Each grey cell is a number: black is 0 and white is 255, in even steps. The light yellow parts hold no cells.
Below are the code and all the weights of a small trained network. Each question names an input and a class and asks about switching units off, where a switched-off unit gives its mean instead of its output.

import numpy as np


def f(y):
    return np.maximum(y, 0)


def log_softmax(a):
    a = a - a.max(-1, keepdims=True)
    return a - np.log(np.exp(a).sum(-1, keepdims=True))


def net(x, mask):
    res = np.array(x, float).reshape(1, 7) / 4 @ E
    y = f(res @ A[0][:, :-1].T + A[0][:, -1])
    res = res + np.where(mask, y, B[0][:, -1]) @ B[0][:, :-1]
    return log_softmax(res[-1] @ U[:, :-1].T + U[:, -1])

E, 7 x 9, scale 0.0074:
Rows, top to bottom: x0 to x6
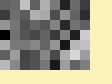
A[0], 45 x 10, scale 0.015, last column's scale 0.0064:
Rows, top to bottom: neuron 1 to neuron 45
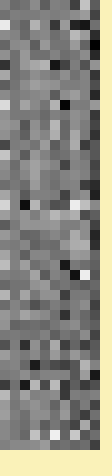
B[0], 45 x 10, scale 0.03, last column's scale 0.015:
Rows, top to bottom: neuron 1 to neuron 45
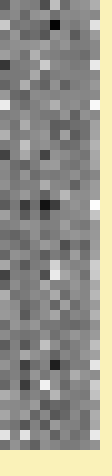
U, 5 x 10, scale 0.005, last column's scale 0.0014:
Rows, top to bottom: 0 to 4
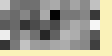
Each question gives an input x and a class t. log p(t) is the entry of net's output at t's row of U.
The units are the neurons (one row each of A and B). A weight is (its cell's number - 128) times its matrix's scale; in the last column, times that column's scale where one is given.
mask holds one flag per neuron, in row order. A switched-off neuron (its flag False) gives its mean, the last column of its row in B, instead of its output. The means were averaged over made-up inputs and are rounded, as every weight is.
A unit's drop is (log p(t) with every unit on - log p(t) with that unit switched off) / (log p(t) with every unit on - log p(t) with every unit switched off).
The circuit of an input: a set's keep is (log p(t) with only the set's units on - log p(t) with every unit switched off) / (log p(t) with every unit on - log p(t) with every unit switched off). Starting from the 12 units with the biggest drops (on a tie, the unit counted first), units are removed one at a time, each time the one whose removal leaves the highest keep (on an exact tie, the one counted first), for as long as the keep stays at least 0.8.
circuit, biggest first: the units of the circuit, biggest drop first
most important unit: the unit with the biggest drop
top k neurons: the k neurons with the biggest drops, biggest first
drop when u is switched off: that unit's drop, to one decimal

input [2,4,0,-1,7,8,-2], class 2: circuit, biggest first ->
(neuron 21)
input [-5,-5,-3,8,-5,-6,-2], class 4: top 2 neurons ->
(neuron 28; neuron 21)
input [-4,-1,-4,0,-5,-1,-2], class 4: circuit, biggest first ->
(neuron 3; neuron 11; neuron 37)
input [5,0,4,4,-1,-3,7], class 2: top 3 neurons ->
(neuron 44; neuron 43; neuron 28)
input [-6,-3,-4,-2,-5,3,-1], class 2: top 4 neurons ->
(neuron 44; neuron 11; neuron 3; neuron 40)
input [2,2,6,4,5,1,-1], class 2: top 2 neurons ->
(neuron 37; neuron 44)
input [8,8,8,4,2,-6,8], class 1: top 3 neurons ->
(neuron 3; neuron 37; neuron 7)
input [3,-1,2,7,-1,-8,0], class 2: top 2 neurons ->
(neuron 37; neuron 44)
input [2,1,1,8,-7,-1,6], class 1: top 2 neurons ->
(neuron 21; neuron 3)
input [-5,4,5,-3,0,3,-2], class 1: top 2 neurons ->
(neuron 11; neuron 28)
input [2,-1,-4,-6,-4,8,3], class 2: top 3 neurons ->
(neuron 44; neuron 11; neuron 40)
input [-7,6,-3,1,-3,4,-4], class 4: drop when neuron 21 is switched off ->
0.3
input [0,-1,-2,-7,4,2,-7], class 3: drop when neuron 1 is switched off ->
0.0
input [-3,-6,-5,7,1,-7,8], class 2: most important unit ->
neuron 37
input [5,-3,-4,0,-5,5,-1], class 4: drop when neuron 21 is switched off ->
0.2
